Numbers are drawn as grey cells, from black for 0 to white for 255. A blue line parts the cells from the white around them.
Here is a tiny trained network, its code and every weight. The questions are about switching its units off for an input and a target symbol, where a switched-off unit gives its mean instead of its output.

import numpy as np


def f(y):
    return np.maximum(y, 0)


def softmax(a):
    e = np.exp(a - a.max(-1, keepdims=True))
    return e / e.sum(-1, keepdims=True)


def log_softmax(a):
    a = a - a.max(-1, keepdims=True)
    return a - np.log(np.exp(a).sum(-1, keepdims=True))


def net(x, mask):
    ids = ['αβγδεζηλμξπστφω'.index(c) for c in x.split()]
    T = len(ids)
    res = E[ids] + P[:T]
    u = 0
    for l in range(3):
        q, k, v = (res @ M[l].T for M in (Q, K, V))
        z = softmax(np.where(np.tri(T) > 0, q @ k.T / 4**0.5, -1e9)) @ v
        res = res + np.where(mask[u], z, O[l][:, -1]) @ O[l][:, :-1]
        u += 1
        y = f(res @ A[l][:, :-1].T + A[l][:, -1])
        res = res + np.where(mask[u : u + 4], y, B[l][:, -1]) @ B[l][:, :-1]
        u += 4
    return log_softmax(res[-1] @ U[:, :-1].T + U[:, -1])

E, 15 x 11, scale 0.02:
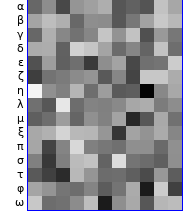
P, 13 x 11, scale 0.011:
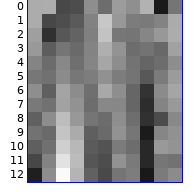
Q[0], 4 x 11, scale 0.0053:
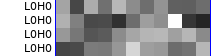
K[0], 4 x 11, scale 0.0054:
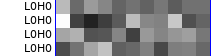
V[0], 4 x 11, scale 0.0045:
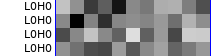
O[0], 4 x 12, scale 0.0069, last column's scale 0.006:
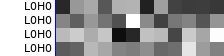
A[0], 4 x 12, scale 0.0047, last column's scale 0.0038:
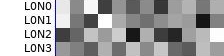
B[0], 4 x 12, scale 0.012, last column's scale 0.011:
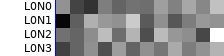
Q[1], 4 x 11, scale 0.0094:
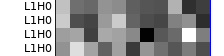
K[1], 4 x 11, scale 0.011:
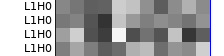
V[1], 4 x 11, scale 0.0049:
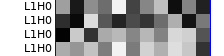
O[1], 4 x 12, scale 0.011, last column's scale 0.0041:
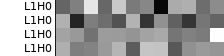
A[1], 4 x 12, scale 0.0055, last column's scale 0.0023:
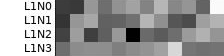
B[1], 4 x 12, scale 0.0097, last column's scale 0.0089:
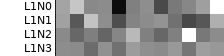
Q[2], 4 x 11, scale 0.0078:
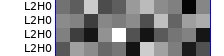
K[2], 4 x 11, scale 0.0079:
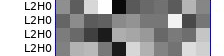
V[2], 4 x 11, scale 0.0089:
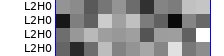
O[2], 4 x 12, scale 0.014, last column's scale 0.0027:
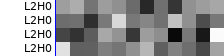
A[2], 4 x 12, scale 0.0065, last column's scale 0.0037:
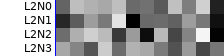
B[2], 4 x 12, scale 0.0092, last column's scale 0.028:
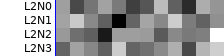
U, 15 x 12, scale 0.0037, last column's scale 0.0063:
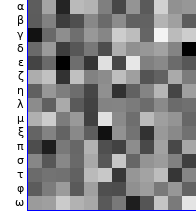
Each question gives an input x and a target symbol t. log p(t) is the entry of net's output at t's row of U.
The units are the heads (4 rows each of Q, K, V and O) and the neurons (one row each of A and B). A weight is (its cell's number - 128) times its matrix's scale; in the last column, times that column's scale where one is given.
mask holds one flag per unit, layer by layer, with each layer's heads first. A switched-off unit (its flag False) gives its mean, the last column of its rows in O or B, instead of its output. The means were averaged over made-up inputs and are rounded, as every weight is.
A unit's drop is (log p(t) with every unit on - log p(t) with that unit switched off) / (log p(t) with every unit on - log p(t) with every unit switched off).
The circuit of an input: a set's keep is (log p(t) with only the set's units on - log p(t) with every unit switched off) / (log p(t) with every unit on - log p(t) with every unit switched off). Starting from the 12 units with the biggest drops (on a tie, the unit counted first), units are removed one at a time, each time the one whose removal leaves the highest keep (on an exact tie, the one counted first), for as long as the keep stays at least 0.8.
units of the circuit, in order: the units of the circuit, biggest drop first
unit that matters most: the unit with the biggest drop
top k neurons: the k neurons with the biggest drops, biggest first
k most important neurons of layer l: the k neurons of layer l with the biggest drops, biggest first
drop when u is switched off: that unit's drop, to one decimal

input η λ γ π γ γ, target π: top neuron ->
[L0N1]
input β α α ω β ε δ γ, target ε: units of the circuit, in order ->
[L1H0; L0H0; L0N0; L0N2]
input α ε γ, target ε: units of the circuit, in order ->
[L1H0; L0N2; L0N0]
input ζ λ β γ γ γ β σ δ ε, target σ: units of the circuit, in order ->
[L0N2; L2H0]
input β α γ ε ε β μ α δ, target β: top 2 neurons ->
[L2N2; L0N2]
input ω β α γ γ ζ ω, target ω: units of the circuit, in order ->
[L1H0; L2H0]
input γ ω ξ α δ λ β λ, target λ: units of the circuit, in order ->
[L1H0; L2H0]
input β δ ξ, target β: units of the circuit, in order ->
[L2N2; L2H0; L0N2; L1H0]
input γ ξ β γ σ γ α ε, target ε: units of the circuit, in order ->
[L0H0; L1H0]
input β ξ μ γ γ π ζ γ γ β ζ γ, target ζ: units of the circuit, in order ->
[L0N2; L2H0; L1H0; L0H0]
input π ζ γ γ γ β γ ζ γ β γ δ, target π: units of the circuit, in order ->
[L2H0; L0N1]
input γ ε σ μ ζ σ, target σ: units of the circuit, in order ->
[L2H0; L1H0]
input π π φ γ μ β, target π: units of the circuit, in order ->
[L2H0; L0N1; L1H0; L0N0]
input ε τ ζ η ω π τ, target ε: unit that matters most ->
L0H0
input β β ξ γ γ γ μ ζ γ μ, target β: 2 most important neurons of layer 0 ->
[L0N2; L0N0]
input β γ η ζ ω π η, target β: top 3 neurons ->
[L2N2; L1N0; L0N2]
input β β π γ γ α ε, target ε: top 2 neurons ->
[L0N2; L1N1]
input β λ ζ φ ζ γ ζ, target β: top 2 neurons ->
[L2N2; L0N2]
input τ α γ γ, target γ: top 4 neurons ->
[L0N2; L0N0; L1N1; L2N2]
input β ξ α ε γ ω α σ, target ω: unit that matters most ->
L1H0
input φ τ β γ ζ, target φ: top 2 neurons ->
[L2N0; L0N2]
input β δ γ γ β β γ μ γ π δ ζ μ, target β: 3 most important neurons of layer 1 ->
[L1N0; L1N1; L1N2]
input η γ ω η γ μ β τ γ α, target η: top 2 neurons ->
[L2N1; L0N1]
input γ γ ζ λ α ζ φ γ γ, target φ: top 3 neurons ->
[L2N0; L0N3; L0N0]
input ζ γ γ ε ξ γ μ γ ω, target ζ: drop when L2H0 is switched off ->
0.4
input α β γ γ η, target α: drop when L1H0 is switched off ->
0.2
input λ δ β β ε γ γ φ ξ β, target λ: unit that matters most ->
L2H0
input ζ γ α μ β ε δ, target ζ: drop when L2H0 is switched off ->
0.7
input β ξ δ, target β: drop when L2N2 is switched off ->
1.4
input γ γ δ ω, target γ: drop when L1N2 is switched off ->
0.0
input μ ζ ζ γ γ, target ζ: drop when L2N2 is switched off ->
0.1
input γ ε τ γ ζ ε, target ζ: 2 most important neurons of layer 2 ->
[L2N2; L2N3]
